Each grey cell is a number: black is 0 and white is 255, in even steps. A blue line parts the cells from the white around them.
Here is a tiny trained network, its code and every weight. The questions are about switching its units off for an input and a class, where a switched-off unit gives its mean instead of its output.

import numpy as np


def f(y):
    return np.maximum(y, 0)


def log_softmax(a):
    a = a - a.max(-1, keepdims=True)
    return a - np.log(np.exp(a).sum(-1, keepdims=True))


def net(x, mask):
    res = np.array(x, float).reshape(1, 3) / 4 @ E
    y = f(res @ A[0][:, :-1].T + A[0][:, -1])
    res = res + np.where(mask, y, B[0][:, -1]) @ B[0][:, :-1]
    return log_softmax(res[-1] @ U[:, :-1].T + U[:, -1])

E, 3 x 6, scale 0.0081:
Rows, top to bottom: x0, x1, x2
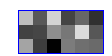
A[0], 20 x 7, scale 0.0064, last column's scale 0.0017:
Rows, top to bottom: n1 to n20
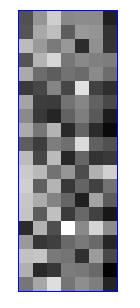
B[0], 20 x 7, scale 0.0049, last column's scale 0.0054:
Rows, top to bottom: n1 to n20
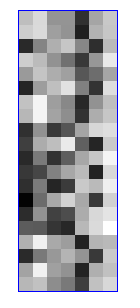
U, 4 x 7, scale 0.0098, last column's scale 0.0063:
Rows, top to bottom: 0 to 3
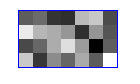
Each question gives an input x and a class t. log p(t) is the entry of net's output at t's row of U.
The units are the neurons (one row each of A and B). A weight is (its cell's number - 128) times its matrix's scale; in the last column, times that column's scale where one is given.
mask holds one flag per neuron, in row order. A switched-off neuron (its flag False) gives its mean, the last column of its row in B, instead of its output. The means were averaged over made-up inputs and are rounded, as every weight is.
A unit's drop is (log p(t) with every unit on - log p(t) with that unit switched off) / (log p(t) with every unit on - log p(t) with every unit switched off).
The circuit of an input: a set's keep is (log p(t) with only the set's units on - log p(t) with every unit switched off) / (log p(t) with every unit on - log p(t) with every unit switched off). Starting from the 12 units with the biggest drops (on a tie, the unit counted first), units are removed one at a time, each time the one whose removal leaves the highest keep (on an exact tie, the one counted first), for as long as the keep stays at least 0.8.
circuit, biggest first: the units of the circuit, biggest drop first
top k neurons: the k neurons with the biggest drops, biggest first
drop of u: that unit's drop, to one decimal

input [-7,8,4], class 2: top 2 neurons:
(n10; n6)
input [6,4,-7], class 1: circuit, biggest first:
(n20)
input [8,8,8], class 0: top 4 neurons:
(n11; n13; n15; n9)
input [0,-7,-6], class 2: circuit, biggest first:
(n14; n12)
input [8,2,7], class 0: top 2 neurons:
(n13; n11)
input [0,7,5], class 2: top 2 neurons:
(n6; n10)
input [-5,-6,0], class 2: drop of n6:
-0.1
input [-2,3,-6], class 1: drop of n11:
0.0
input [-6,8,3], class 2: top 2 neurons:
(n10; n6)
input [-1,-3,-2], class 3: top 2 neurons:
(n6; n10)
